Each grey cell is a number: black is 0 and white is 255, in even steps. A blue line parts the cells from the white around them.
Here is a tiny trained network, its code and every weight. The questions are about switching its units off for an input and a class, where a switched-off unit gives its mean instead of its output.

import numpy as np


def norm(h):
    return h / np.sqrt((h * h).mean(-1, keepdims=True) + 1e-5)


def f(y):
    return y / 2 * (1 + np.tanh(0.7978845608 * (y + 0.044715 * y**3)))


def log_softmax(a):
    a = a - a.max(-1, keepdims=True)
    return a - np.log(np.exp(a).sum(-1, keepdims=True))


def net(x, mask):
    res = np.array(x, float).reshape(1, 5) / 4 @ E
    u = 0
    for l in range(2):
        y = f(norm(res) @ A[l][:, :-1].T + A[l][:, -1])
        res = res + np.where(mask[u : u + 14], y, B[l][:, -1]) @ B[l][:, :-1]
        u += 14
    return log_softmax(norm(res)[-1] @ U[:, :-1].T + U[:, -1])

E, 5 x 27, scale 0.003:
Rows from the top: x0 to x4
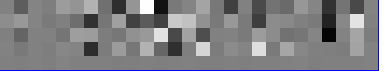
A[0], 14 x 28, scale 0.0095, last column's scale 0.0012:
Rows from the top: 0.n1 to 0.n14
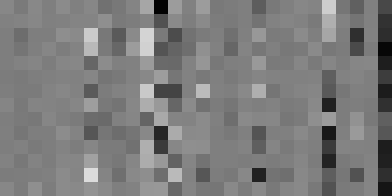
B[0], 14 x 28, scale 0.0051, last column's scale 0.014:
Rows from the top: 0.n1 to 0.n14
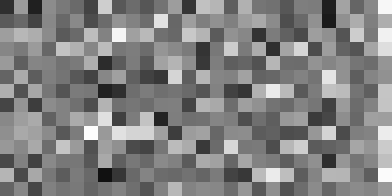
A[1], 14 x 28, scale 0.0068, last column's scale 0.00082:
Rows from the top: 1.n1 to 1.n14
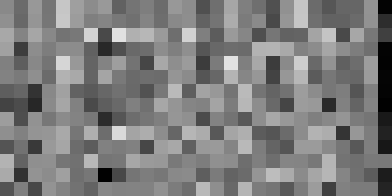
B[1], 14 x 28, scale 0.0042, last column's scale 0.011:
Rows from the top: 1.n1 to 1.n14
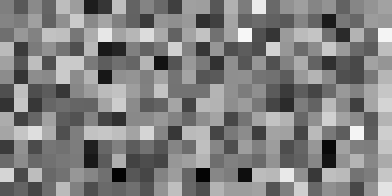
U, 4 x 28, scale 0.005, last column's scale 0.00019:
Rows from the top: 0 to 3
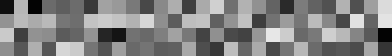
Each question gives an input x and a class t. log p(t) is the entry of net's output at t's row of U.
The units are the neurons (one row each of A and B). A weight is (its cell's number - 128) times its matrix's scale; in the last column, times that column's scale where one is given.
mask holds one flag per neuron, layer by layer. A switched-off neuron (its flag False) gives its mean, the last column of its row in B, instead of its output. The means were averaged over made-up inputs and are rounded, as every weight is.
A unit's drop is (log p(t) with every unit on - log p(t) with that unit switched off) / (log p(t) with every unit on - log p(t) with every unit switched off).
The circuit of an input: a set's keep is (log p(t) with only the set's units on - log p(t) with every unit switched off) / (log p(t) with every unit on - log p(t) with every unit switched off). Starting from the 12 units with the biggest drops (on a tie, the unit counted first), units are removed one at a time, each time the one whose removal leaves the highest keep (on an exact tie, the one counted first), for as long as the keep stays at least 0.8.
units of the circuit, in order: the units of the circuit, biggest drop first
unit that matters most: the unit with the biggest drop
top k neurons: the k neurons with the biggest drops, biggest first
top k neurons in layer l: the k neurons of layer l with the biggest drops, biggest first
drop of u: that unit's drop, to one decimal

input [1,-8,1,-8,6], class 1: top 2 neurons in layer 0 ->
(0.n3; 0.n7)
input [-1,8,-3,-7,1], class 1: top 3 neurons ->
(0.n10; 0.n7; 1.n3)
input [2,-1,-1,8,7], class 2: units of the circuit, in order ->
(0.n7)
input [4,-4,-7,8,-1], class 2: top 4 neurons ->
(0.n7; 0.n5; 0.n8; 0.n12)
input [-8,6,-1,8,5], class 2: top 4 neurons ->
(0.n10; 0.n3; 0.n1; 0.n4)
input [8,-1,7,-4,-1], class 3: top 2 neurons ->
(0.n4; 0.n1)
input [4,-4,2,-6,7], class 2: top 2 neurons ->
(0.n13; 0.n10)
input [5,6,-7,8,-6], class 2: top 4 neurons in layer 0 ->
(0.n7; 0.n3; 0.n8; 0.n12)
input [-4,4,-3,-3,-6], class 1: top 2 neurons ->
(0.n13; 0.n1)
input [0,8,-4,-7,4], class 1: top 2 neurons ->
(0.n10; 0.n7)
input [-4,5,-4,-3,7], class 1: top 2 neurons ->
(0.n1; 0.n13)
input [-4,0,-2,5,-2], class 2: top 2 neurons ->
(0.n10; 0.n3)
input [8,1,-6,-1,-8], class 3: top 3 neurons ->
(0.n4; 0.n11; 0.n1)
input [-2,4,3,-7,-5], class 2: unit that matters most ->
0.n13
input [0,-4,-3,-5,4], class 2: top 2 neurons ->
(0.n13; 0.n10)
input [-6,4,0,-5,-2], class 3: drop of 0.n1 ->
1.0
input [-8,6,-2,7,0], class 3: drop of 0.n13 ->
1.5
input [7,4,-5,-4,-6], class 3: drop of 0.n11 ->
1.1
